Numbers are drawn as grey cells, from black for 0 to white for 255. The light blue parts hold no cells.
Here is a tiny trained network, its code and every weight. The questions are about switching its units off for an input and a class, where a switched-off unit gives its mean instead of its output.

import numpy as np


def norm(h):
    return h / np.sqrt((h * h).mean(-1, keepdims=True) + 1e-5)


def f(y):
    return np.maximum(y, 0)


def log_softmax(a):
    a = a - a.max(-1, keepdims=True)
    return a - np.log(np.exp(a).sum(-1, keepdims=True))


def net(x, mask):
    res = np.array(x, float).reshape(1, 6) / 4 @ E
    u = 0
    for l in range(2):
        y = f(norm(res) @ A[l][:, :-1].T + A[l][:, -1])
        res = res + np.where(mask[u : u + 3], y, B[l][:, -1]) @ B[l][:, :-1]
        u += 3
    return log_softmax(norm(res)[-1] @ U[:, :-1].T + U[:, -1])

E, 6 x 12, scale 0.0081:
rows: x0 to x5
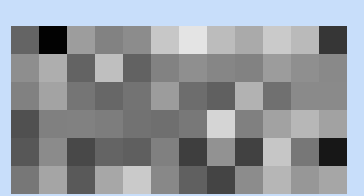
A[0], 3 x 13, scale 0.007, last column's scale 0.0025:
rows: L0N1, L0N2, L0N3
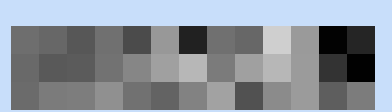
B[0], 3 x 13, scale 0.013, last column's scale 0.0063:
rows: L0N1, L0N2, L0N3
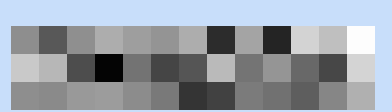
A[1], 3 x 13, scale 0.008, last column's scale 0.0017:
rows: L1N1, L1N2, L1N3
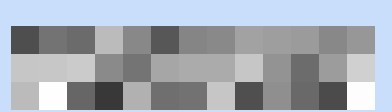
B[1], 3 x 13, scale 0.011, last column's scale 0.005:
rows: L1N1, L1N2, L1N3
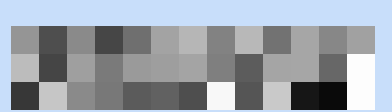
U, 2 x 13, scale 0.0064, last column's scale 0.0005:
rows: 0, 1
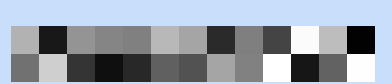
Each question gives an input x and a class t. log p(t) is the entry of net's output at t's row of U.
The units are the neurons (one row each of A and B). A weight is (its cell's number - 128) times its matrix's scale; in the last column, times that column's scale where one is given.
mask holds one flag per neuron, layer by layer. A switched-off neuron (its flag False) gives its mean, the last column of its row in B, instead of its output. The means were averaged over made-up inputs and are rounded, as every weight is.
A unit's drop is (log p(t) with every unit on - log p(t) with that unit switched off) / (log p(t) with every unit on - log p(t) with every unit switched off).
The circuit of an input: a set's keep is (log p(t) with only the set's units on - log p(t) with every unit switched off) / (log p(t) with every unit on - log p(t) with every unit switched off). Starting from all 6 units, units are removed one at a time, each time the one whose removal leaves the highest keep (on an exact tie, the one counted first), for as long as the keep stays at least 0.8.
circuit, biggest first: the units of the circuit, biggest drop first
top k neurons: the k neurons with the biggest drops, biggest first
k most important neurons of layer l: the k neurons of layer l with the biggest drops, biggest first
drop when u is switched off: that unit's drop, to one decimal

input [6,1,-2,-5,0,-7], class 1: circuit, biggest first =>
[L0N2]
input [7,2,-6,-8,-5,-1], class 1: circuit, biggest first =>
[L0N1; L0N2]
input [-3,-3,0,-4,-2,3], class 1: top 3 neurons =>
[L0N1; L0N3; L1N2]
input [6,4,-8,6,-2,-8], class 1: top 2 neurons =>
[L0N1; L0N2]
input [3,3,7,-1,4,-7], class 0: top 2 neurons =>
[L0N1; L1N3]
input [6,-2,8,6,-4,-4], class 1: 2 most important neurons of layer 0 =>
[L0N1; L0N2]
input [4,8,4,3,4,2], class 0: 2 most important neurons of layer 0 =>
[L0N1; L0N3]
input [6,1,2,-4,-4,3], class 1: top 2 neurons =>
[L0N2; L0N1]
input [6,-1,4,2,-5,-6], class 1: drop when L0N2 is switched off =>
0.9
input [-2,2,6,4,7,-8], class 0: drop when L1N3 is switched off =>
0.0
